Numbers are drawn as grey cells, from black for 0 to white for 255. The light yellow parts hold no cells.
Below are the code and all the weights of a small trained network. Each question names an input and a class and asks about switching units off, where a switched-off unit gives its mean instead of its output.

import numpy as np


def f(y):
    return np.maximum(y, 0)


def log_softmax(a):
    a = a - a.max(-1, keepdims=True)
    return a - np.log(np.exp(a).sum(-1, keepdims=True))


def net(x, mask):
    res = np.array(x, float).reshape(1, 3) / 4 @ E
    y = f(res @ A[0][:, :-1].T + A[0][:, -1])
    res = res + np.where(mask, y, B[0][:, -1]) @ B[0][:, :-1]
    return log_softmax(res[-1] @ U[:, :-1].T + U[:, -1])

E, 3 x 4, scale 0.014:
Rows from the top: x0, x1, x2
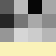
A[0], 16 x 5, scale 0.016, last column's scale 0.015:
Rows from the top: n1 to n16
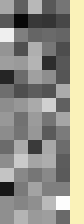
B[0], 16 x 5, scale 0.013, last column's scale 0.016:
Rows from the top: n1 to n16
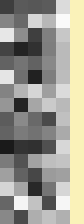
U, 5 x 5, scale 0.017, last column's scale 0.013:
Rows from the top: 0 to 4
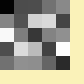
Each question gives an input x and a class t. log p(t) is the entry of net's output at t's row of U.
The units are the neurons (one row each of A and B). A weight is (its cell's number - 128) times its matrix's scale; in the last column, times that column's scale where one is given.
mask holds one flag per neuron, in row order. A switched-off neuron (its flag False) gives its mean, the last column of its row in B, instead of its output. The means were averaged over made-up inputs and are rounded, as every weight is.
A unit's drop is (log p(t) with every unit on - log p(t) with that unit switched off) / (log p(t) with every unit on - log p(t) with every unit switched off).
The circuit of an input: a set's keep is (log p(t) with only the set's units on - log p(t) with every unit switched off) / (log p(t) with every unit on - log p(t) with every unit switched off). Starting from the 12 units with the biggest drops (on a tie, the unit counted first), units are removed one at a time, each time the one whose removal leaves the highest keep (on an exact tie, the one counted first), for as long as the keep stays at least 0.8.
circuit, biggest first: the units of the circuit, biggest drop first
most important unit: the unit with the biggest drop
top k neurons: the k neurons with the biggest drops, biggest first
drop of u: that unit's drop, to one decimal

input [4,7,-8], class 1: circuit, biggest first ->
n2
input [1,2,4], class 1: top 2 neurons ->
n8, n12
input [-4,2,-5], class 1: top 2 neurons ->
n2, n11
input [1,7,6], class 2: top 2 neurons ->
n14, n6
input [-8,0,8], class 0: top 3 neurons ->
n1, n4, n2
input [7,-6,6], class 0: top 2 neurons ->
n11, n2
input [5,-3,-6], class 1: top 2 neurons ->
n2, n7
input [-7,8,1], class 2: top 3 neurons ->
n14, n6, n11
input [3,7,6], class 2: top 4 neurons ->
n14, n6, n2, n7
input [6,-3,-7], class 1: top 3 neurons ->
n2, n7, n1
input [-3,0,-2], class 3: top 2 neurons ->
n11, n8
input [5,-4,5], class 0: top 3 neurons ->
n11, n2, n7
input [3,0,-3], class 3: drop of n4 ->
0.3
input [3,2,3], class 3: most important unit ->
n4
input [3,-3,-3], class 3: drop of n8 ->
0.2
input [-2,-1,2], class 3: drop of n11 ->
0.1
